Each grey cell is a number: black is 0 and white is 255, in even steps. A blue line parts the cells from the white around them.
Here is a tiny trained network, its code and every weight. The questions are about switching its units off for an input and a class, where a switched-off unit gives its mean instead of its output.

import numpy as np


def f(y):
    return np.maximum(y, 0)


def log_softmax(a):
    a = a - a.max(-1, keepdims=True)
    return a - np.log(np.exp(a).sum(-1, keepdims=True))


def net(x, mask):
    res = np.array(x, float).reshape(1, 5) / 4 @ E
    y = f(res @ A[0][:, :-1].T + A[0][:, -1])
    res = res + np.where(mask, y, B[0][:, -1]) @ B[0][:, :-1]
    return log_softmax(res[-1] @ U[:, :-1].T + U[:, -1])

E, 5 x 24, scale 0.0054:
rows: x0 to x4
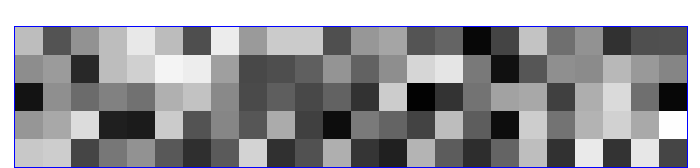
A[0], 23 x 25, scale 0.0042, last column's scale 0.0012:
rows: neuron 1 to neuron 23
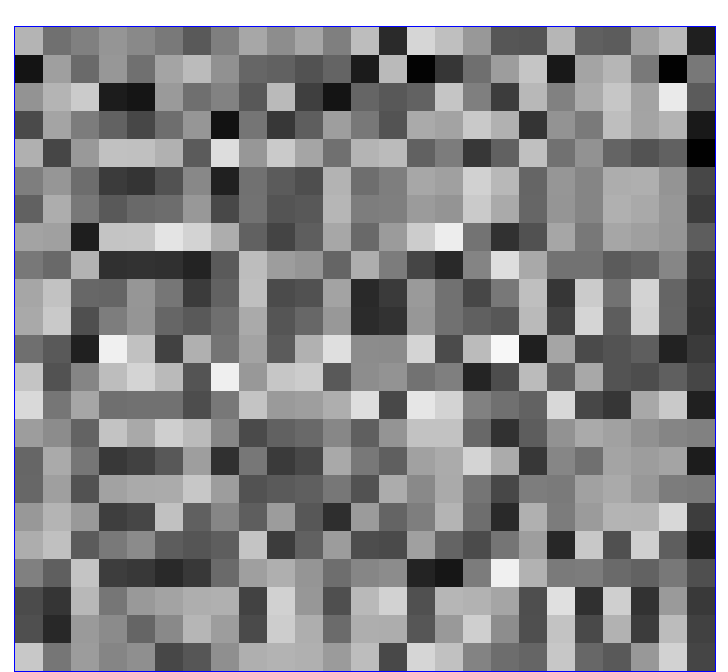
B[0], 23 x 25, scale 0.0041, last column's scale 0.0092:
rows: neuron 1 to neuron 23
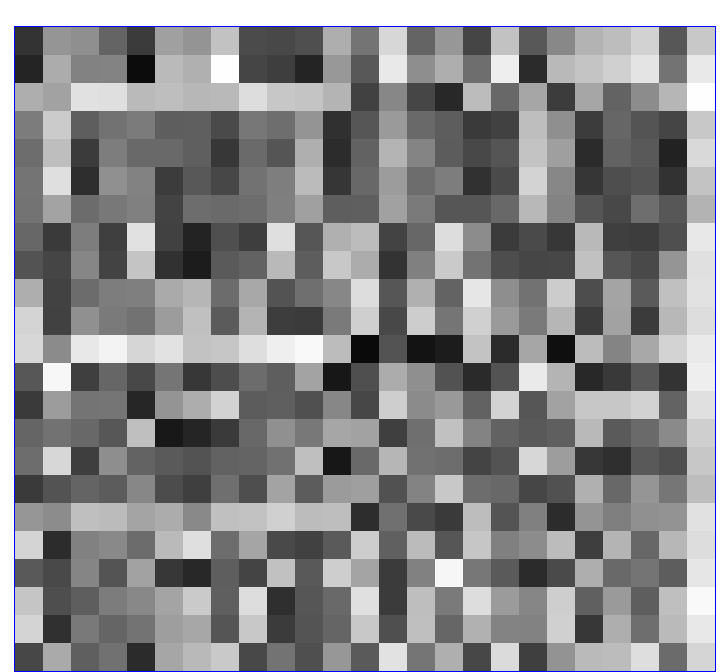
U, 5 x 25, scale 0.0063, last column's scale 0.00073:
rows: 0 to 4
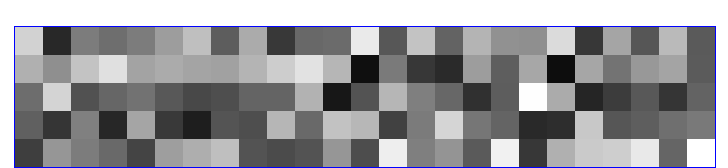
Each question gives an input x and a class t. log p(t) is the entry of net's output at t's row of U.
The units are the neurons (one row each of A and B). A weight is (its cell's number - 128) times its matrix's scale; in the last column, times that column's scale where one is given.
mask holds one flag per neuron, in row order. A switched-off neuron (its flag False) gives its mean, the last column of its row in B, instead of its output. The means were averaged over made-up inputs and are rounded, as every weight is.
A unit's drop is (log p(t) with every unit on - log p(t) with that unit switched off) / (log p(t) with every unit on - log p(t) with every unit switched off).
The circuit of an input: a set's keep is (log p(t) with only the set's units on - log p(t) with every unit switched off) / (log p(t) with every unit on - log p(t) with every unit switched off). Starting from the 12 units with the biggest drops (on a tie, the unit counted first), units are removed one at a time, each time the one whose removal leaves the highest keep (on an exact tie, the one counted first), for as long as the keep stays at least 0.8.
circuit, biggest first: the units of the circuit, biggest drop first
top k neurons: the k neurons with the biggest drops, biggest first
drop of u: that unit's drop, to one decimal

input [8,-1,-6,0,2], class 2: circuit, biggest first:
[neuron 13]
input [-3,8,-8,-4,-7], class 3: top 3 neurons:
[neuron 8; neuron 15; neuron 2]
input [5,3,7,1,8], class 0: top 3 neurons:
[neuron 11; neuron 10; neuron 19]
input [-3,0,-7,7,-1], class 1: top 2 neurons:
[neuron 3; neuron 18]
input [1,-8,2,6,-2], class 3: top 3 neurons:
[neuron 20; neuron 9; neuron 12]
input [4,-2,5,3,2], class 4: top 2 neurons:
[neuron 2; neuron 12]
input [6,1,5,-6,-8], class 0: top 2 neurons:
[neuron 21; neuron 22]
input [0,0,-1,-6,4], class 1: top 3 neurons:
[neuron 12; neuron 21; neuron 22]
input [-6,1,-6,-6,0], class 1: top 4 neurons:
[neuron 12; neuron 13; neuron 2; neuron 5]
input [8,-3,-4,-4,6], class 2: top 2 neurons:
[neuron 13; neuron 5]
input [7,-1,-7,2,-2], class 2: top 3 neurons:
[neuron 13; neuron 5; neuron 2]
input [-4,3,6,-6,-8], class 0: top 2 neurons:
[neuron 21; neuron 22]
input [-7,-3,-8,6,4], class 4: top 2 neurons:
[neuron 14; neuron 23]
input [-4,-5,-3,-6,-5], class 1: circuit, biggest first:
[neuron 12]
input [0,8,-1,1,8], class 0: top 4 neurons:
[neuron 19; neuron 11; neuron 10; neuron 20]
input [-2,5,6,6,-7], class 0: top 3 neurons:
[neuron 21; neuron 22; neuron 12]
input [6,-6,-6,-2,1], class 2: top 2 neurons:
[neuron 13; neuron 5]
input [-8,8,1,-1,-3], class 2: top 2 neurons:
[neuron 16; neuron 4]
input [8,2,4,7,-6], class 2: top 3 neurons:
[neuron 13; neuron 5; neuron 12]
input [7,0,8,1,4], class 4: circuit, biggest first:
[neuron 2]
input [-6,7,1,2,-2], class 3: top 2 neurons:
[neuron 8; neuron 13]
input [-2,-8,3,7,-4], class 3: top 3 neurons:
[neuron 20; neuron 9; neuron 12]
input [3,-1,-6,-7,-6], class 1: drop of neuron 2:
0.2
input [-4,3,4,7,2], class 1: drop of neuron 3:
0.2
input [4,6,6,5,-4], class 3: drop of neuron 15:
0.7
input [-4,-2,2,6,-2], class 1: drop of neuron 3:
0.4
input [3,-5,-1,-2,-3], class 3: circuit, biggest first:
[neuron 20]
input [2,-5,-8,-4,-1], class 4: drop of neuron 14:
0.1
